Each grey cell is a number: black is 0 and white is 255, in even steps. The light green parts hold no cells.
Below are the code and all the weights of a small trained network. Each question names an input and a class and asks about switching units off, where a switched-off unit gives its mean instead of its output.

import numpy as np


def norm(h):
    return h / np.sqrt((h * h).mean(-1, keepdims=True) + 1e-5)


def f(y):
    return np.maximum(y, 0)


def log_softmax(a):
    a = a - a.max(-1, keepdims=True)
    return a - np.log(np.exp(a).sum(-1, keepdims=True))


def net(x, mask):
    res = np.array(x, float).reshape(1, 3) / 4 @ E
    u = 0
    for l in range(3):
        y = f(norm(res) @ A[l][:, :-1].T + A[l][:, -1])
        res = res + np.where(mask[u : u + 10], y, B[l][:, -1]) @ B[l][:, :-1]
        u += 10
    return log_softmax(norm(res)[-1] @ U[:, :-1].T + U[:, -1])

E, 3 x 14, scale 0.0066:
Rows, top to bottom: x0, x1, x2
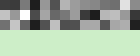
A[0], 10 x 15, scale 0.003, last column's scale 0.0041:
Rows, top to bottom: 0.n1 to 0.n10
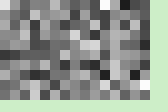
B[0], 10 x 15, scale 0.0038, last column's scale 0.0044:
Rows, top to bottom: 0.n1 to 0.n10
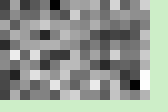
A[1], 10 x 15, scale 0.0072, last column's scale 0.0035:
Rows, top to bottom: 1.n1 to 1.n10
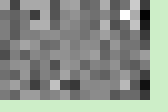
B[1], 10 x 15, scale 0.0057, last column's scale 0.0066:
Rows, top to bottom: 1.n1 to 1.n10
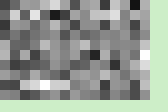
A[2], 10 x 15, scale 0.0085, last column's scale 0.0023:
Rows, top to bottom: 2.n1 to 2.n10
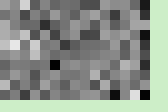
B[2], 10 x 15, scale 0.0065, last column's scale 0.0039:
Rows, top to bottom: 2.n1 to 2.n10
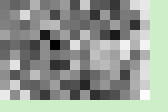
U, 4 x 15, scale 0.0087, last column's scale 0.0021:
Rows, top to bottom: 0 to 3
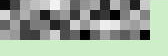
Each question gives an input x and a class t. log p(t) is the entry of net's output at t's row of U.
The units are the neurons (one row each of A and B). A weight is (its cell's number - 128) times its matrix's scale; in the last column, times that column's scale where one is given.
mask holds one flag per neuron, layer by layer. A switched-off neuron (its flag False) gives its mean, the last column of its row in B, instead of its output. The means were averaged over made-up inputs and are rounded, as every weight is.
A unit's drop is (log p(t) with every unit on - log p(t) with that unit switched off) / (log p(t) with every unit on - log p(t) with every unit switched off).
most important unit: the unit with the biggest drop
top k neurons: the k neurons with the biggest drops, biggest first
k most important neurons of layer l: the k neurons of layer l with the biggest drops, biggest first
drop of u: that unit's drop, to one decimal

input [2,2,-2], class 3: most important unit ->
2.n9
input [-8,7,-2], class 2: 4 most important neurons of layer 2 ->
(2.n5; 2.n6; 2.n10; 2.n2)
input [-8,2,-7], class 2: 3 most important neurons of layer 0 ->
(0.n8; 0.n1; 0.n9)
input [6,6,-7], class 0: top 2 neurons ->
(1.n1; 1.n6)
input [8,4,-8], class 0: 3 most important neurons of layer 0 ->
(0.n1; 0.n9; 0.n10)
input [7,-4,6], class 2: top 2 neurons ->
(0.n9; 1.n2)
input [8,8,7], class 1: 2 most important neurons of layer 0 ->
(0.n9; 0.n4)
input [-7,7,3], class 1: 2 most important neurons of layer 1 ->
(1.n2; 1.n8)
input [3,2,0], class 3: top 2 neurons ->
(0.n4; 2.n9)
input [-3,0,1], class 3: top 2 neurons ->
(0.n6; 1.n2)
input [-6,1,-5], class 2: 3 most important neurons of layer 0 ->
(0.n8; 0.n9; 0.n1)
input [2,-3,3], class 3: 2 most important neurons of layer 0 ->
(0.n9; 0.n8)
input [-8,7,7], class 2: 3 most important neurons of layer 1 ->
(1.n6; 1.n1; 1.n3)
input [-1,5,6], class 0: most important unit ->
1.n9
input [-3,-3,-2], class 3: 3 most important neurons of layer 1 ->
(1.n6; 1.n7; 1.n9)
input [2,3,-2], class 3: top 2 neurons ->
(1.n7; 1.n6)
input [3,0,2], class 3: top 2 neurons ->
(0.n8; 2.n9)
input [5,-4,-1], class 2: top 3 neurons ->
(2.n7; 1.n7; 1.n2)
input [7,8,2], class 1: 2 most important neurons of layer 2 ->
(2.n4; 2.n1)
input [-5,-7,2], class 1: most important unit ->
2.n10
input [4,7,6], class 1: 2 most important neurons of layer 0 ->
(0.n9; 0.n4)
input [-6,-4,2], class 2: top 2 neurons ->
(2.n5; 1.n7)
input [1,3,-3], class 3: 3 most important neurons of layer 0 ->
(0.n9; 0.n8; 0.n4)
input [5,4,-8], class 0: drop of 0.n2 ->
0.0
